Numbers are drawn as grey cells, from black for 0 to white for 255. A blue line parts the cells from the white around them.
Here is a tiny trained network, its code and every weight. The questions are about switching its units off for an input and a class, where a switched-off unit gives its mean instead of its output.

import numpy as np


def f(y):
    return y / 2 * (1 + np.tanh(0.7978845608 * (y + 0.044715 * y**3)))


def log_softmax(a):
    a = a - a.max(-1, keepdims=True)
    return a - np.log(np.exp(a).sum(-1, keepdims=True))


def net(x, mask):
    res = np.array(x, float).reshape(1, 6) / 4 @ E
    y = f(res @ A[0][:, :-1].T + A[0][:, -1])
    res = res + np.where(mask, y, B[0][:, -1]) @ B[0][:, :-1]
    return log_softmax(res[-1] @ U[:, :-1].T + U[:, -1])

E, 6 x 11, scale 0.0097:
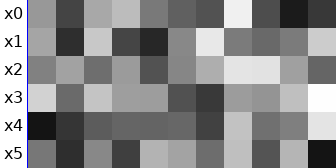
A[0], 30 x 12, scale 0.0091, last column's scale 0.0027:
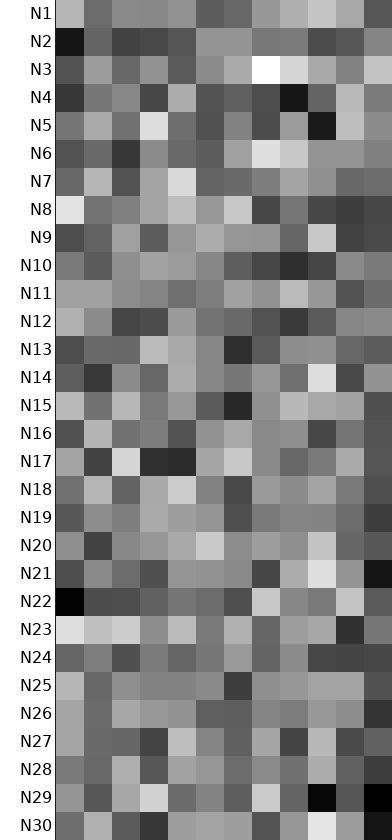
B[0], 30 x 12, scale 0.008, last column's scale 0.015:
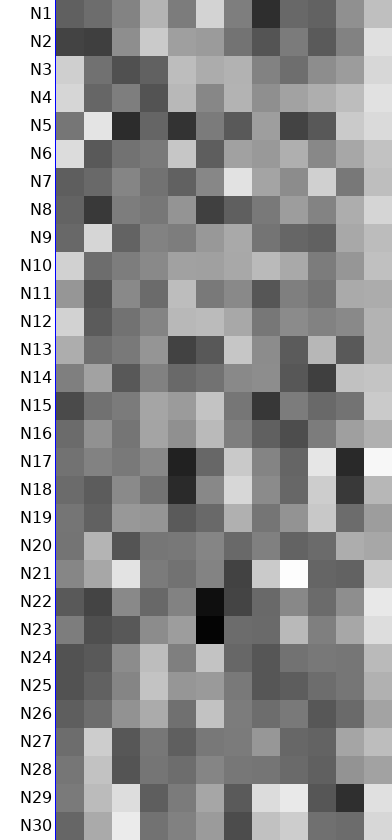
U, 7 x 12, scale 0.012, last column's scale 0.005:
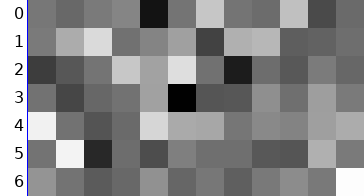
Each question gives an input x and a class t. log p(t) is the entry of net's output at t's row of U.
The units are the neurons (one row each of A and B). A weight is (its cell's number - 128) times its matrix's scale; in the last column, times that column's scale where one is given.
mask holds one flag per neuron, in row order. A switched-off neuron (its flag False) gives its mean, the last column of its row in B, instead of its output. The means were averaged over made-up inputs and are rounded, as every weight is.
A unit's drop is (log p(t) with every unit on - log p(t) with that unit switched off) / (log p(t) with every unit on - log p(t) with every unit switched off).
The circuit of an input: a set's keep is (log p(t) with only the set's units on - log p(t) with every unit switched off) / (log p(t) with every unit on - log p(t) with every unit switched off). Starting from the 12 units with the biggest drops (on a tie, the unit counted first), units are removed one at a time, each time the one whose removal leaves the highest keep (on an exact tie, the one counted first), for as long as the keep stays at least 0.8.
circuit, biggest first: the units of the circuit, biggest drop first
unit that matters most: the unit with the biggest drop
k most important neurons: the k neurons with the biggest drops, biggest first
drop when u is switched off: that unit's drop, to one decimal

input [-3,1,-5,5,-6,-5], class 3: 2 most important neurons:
(N23 N8)
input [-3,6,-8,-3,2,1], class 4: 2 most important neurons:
(N4 N12)
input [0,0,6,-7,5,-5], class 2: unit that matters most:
N2
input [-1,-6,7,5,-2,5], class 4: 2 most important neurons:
(N3 N17)
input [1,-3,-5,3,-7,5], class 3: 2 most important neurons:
(N23 N8)
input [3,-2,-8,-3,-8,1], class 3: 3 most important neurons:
(N8 N23 N3)
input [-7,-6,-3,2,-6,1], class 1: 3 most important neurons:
(N30 N21 N17)
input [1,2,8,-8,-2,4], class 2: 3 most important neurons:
(N2 N24 N4)
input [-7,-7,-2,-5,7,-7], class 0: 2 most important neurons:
(N13 N7)
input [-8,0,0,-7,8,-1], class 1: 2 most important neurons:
(N21 N30)
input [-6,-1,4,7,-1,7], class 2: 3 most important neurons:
(N1 N15 N29)
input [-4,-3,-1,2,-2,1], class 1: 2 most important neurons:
(N17 N30)
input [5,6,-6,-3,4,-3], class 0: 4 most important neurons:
(N17 N3 N6 N30)
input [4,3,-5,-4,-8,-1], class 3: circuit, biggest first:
(N8)
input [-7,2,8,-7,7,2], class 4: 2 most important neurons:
(N3 N6)
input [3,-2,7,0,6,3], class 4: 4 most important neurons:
(N3 N6 N23 N8)
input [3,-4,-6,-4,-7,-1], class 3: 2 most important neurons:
(N8 N23)
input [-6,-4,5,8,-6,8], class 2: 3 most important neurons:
(N1 N15 N5)
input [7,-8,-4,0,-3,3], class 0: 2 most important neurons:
(N18 N13)
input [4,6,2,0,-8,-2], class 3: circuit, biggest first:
(N23)
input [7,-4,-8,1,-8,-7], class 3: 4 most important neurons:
(N8 N23 N3 N30)
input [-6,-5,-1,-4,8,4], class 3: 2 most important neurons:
(N22 N29)
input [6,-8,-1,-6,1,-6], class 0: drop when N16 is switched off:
0.0
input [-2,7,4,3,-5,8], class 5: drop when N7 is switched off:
0.1
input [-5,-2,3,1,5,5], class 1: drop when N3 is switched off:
-0.1
